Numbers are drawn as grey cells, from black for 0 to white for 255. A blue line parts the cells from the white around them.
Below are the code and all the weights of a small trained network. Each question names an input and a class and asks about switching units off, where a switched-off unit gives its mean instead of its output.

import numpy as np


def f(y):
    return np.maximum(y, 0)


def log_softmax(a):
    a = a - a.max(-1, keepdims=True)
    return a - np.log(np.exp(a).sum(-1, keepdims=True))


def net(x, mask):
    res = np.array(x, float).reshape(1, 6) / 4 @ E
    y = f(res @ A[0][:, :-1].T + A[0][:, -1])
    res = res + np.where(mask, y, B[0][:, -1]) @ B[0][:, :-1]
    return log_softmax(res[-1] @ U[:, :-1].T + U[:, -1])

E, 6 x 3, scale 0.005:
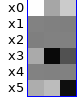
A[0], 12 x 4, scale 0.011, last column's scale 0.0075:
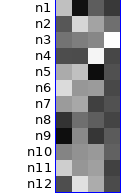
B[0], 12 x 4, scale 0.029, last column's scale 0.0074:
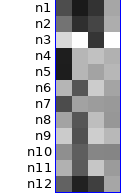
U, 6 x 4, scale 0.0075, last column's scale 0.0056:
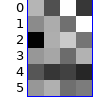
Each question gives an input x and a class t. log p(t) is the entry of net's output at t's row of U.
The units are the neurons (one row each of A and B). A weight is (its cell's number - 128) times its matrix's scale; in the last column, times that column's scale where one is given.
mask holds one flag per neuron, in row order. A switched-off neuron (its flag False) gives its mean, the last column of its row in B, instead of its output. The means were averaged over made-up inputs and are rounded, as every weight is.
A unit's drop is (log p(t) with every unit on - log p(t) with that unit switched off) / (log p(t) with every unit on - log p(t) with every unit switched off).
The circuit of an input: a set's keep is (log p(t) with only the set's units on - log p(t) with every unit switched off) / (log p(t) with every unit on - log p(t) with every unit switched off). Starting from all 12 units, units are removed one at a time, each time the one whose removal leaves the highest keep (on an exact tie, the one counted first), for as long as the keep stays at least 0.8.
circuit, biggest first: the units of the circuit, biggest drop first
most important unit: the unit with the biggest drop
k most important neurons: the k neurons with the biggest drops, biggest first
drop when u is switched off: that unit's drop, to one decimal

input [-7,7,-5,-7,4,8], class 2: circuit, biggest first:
[n5]
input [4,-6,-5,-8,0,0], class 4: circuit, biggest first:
[n12; n2]
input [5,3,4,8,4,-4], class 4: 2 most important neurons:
[n1; n9]
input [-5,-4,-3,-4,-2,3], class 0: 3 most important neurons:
[n9; n8; n1]
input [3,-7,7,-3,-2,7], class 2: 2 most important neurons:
[n5; n7]
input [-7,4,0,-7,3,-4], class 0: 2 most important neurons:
[n9; n8]
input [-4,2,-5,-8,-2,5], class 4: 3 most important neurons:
[n12; n2; n4]
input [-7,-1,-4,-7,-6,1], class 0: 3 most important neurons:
[n9; n8; n1]
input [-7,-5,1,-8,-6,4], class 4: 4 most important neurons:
[n12; n2; n6; n11]
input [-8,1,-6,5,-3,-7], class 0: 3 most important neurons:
[n9; n8; n5]
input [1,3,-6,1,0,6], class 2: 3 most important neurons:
[n5; n7; n3]
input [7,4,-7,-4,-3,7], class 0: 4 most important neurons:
[n6; n11; n4; n3]
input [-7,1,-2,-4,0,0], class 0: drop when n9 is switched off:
1.0
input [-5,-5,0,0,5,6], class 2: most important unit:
n5
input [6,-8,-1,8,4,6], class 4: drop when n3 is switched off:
0.2
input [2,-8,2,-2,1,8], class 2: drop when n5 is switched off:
0.7
